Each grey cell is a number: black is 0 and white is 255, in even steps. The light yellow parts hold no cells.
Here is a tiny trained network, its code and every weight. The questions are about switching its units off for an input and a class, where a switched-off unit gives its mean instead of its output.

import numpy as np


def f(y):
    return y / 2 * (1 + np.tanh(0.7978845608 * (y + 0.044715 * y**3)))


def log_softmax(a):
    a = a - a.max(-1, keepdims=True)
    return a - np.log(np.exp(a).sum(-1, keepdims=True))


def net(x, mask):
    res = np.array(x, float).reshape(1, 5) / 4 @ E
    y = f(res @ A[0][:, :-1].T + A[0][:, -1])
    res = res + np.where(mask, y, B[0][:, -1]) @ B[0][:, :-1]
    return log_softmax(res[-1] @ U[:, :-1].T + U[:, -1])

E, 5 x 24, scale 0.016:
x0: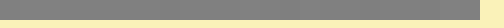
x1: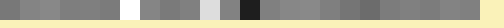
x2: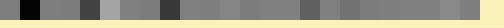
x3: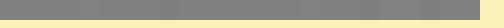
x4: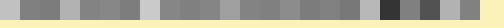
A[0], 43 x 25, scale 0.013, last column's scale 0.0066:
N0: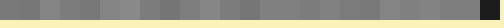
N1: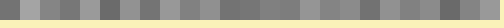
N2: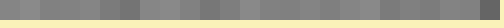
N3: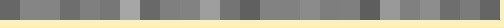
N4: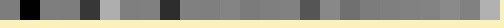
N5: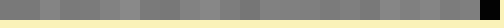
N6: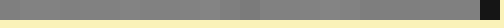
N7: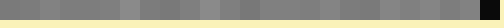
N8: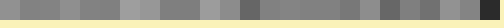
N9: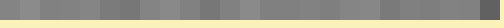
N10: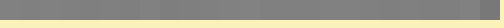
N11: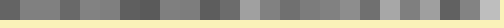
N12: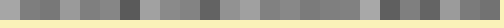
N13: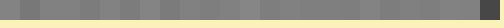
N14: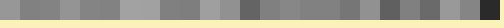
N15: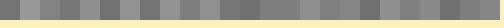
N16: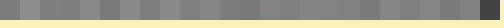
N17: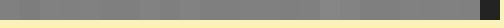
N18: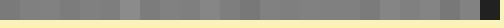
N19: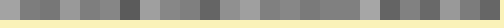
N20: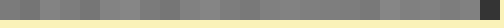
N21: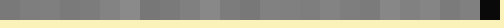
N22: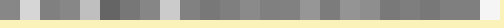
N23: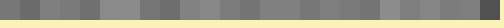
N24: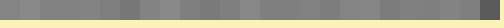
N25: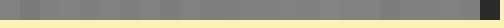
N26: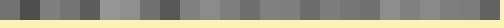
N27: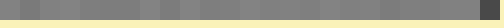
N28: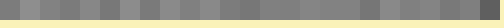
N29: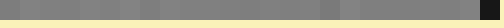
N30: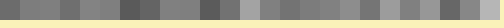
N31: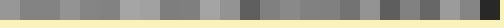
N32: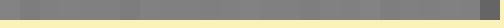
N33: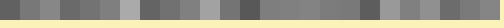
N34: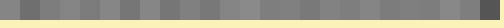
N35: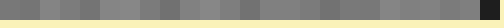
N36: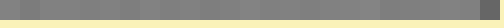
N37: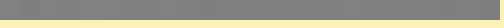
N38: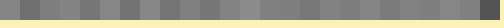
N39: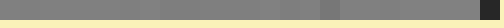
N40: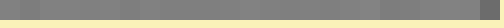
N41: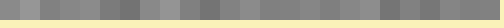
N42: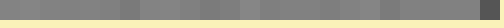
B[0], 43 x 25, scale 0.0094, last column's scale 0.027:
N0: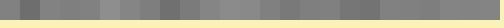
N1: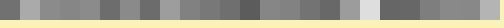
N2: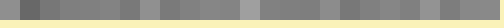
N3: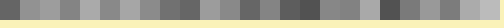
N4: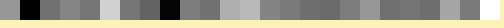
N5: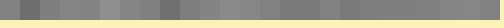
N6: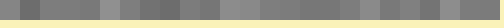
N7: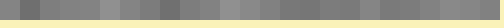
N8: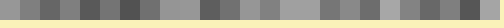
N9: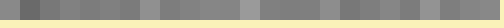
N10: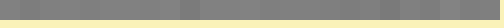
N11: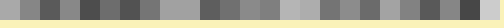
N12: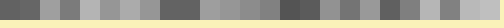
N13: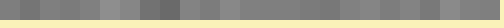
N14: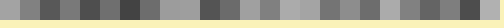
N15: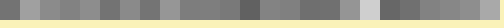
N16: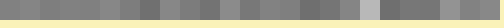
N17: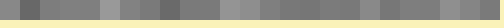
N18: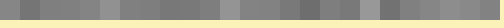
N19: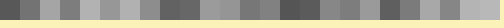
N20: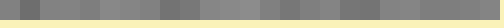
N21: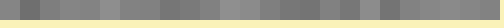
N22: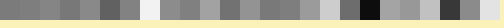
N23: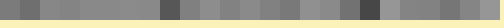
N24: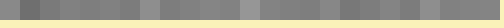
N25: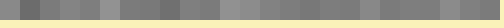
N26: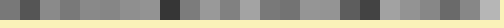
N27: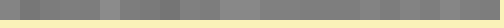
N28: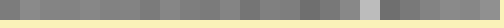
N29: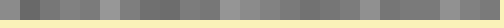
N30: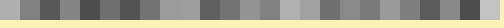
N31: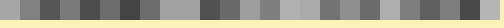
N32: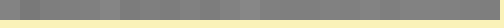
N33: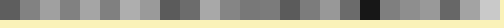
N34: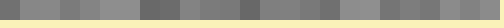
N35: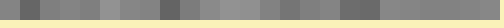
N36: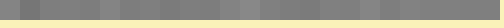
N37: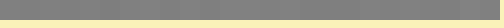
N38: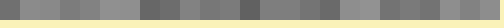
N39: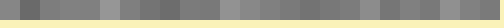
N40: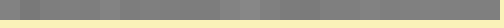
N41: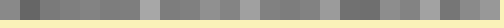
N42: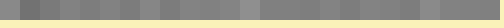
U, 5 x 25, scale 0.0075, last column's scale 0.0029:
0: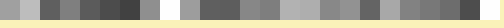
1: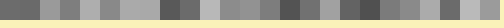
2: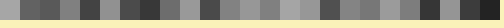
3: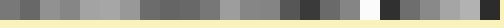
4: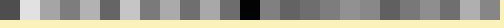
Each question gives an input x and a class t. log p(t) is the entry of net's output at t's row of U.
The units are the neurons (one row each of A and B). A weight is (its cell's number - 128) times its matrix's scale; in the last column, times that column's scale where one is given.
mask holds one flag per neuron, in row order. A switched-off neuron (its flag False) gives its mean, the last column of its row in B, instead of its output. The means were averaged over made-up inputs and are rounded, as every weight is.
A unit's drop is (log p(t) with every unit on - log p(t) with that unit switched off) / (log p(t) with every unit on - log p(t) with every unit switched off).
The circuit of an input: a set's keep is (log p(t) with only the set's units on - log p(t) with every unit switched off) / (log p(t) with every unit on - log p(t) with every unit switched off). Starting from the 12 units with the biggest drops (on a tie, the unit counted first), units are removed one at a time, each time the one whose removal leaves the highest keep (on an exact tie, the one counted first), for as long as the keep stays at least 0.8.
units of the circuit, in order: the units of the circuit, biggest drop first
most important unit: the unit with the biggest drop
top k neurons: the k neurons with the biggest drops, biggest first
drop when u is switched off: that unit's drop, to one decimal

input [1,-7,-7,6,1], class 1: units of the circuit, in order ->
(N12)
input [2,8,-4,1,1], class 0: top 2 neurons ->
(N31 N14)
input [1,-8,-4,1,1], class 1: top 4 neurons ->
(N12 N19 N31 N14)
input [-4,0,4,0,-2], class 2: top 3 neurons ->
(N22 N12 N19)
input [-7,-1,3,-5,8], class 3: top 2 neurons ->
(N12 N19)
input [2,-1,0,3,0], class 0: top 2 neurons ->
(N4 N33)
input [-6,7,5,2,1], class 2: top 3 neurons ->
(N31 N22 N14)
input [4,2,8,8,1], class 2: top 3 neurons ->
(N4 N22 N12)
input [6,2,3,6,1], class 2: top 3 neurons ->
(N22 N12 N19)
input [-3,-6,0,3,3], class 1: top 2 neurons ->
(N4 N1)
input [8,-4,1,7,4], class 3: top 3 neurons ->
(N22 N33 N26)
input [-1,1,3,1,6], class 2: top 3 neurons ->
(N31 N14 N3)
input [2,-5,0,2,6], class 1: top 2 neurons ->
(N4 N1)
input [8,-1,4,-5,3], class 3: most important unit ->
N22
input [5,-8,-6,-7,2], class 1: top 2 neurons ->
(N12 N19)
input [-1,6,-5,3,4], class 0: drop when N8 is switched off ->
0.0
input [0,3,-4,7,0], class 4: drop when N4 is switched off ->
0.2
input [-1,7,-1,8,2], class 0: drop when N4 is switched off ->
0.3
